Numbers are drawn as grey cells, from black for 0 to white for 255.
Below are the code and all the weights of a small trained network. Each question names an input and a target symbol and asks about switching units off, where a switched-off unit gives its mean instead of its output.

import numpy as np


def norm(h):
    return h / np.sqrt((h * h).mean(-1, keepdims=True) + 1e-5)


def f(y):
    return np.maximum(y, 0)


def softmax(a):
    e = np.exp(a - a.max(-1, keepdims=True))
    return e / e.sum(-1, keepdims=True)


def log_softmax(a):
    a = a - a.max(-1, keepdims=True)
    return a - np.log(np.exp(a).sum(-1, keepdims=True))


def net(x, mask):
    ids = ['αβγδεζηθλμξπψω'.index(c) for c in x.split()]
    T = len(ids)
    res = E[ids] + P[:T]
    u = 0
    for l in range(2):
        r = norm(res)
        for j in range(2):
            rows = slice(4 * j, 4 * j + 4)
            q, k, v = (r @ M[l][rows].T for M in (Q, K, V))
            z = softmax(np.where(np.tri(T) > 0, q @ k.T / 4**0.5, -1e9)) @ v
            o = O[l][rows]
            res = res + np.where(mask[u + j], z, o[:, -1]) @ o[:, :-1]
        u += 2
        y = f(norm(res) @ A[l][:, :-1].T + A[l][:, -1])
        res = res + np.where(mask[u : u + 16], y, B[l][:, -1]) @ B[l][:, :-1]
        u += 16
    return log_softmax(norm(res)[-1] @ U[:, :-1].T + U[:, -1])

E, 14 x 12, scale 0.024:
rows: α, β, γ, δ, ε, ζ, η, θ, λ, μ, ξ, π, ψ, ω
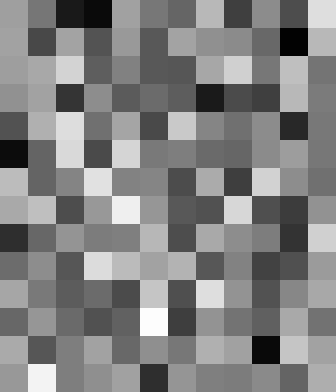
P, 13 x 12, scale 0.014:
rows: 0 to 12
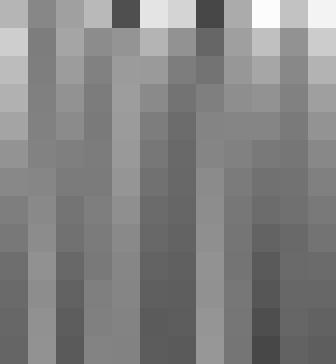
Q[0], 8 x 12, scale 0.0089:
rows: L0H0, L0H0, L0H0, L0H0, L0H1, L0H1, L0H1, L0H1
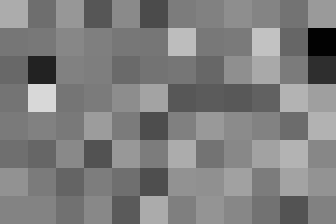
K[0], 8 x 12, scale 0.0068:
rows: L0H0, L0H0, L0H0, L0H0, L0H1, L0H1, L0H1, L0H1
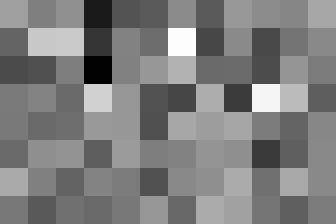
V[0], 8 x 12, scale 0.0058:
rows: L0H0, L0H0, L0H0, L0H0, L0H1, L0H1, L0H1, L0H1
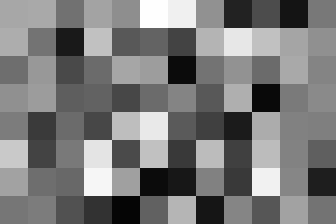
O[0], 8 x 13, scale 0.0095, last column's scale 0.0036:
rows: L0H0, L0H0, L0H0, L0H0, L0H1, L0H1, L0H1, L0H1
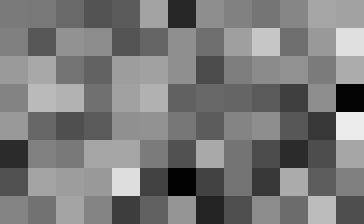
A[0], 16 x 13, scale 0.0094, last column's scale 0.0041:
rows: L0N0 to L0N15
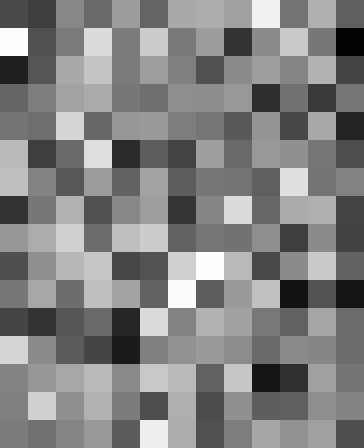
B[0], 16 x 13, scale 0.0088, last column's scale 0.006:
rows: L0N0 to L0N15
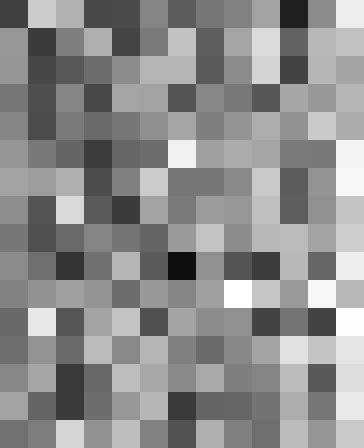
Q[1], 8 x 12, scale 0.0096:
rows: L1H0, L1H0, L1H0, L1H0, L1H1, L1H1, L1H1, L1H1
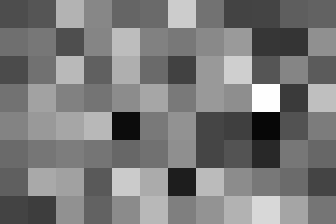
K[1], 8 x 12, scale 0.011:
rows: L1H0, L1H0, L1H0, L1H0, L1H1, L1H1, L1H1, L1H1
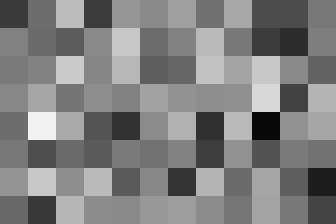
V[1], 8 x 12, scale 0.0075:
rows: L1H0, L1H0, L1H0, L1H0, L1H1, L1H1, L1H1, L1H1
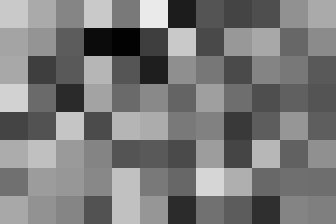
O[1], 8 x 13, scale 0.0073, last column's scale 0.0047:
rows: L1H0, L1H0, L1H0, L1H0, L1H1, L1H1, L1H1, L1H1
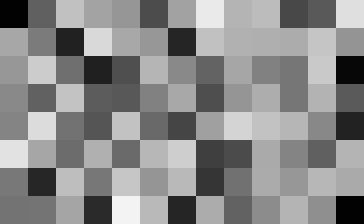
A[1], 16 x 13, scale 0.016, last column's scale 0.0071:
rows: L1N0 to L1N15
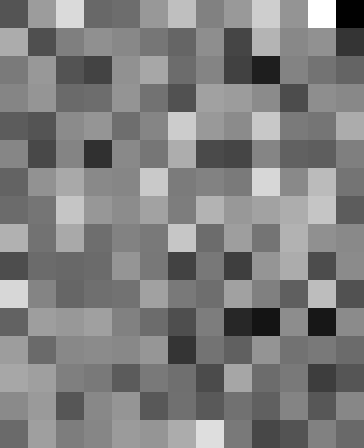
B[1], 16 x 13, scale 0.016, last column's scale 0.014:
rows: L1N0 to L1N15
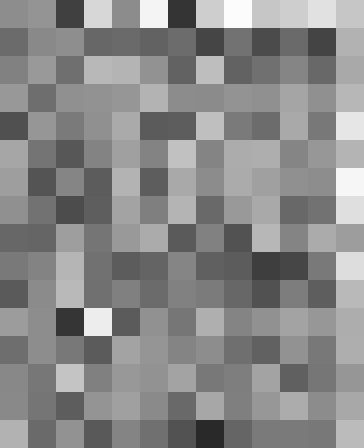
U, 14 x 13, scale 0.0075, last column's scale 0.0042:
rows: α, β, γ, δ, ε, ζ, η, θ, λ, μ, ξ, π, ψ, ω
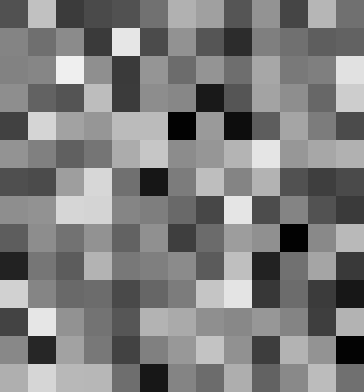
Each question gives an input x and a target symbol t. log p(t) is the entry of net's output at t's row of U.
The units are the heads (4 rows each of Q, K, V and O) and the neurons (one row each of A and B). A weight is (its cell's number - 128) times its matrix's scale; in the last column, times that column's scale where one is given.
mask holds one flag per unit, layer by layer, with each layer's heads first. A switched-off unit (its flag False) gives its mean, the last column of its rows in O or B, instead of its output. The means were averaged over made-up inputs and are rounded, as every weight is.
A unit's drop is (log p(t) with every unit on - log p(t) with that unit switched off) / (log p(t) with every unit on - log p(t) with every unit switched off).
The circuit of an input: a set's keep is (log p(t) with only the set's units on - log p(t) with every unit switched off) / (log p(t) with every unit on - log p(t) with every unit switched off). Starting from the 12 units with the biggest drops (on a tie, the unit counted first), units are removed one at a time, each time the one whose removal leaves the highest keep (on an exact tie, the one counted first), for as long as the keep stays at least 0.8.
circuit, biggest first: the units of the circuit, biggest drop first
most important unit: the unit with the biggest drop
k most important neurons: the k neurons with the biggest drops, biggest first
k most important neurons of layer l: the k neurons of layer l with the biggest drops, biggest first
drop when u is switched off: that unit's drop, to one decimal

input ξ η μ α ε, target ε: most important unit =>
L0H0
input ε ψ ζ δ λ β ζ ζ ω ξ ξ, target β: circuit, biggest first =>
L1N15, L1N0
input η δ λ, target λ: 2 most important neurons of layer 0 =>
L0N11, L0N0
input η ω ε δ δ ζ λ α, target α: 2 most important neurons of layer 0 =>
L0N0, L0N9
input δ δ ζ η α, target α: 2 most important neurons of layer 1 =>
L1N0, L1N10
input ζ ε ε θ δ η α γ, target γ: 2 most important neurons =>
L0N1, L0N5
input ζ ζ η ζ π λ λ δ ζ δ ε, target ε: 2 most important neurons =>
L0N1, L0N10
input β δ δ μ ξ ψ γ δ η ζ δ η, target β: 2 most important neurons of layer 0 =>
L0N1, L0N5
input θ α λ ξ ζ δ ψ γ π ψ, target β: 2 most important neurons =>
L0N9, L1N0
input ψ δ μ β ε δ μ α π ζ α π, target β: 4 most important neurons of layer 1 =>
L1N0, L1N15, L1N9, L1N6
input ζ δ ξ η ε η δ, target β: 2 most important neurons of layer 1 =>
L1N0, L1N9
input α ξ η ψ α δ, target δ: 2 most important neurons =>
L0N5, L0N6
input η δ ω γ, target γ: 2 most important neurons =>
L0N9, L0N5
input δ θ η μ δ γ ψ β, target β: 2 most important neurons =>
L0N1, L1N0
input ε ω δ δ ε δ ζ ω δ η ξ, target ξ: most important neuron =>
L0N1
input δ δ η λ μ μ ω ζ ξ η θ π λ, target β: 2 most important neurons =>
L0N11, L1N0
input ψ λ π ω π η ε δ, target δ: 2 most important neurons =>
L0N5, L0N1
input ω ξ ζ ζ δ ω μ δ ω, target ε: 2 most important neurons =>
L0N9, L0N6
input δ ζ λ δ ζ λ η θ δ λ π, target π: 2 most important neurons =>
L0N11, L0N1
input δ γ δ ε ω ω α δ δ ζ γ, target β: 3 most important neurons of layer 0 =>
L0N7, L0N11, L0N9
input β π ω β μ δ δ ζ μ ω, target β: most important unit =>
L0N9
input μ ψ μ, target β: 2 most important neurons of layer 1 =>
L1N15, L1N0
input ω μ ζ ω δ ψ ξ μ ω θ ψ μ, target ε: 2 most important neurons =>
L0N13, L1N2
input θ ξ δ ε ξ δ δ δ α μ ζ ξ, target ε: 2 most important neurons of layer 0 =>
L0N11, L0N10
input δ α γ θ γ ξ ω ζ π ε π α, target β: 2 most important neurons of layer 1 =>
L1N0, L1N4
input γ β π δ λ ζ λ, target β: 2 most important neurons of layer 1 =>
L1N15, L1N0
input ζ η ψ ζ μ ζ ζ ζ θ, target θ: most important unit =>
L1N10
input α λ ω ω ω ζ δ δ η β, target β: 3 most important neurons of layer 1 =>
L1N0, L1N15, L1N10
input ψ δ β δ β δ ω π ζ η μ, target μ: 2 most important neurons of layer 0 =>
L0N1, L0N10
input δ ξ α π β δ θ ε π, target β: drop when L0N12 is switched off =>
0.2
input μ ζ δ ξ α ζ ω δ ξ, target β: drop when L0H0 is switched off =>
0.3
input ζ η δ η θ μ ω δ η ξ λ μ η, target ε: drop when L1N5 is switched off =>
-0.1
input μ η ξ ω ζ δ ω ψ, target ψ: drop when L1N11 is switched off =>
0.1
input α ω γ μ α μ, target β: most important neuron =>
L1N0
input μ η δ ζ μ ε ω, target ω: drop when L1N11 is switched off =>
0.1
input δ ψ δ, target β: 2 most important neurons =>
L0N11, L1N0
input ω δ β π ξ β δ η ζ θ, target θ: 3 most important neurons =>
L1N10, L0N1, L0N5
